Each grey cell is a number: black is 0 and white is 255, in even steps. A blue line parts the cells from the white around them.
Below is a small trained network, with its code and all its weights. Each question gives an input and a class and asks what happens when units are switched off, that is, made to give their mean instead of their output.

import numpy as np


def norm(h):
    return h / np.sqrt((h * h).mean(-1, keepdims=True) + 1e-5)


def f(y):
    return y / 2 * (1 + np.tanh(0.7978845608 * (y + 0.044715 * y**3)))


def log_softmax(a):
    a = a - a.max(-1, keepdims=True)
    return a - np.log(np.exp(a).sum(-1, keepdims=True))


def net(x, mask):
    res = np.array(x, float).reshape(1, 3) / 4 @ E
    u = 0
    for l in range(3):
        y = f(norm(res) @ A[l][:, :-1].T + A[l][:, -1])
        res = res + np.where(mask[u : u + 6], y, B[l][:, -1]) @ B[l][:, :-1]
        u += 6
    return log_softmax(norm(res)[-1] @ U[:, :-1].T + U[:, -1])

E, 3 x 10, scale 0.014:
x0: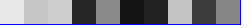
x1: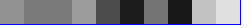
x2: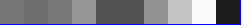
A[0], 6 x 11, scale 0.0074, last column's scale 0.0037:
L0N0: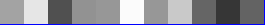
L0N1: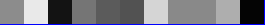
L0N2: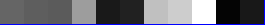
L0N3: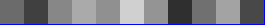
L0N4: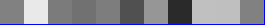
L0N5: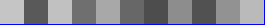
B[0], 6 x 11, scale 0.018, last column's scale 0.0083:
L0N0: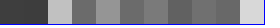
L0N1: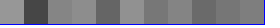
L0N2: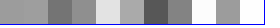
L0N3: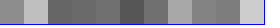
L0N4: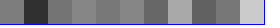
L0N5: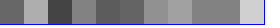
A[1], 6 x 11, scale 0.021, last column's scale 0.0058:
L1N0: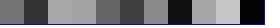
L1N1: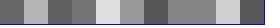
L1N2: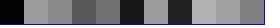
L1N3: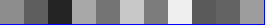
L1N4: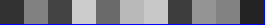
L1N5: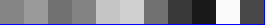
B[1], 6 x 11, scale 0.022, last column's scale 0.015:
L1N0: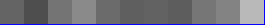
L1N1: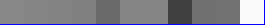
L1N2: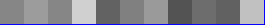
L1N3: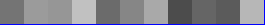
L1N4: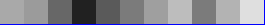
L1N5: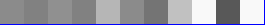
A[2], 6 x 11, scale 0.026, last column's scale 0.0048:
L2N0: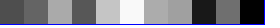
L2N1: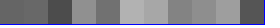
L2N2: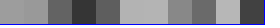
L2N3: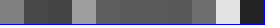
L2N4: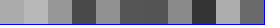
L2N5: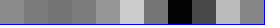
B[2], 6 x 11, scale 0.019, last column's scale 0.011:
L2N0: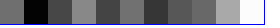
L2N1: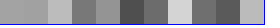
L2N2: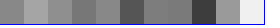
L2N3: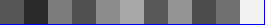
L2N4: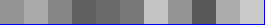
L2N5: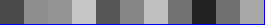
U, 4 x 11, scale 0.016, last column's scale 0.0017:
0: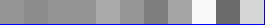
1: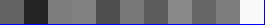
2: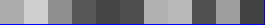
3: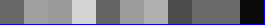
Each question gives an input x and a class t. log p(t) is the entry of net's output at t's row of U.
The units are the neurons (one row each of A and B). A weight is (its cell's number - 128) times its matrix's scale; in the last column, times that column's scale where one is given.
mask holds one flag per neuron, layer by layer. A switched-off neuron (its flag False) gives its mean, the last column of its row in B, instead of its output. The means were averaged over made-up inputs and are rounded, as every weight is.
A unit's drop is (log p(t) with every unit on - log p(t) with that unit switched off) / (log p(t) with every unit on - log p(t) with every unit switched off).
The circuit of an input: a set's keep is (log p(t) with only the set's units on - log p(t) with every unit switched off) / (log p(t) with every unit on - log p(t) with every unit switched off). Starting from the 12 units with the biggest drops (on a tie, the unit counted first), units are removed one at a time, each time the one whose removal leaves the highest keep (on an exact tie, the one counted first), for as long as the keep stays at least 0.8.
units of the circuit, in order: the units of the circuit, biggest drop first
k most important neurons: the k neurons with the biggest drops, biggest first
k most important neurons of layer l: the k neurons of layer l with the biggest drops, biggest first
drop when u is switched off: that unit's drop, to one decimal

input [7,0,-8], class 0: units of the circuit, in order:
[L1N5]
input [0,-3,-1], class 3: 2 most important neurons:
[L1N2 L0N4]
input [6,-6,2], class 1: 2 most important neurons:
[L2N0 L1N4]
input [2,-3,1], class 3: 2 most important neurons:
[L1N2 L0N4]
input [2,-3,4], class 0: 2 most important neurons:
[L1N3 L1N2]
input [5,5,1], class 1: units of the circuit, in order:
[L2N3 L1N5]
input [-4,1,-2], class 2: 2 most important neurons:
[L1N4 L0N2]
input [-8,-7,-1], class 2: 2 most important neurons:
[L1N4 L2N2]
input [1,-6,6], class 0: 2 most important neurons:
[L0N2 L0N4]
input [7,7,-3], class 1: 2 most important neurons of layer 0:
[L0N3 L0N4]
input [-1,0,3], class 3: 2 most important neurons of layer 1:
[L1N5 L1N1]
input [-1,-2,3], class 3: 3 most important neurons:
[L1N5 L1N1 L2N5]
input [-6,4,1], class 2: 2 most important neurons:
[L1N4 L0N0]
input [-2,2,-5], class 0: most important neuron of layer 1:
[L1N5]
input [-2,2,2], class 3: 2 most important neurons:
[L1N5 L1N1]
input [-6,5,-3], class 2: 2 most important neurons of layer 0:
[L0N0 L0N3]
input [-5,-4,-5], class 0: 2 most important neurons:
[L1N5 L0N5]
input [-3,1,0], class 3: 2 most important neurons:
[L0N3 L1N3]
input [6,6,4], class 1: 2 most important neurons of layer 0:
[L0N3 L0N4]
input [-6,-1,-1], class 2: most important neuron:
[L1N4]
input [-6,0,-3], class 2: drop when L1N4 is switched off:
0.6
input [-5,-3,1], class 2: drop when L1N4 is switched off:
0.5
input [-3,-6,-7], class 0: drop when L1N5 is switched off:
1.4
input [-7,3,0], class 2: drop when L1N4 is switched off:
0.6
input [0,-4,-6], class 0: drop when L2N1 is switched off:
0.0
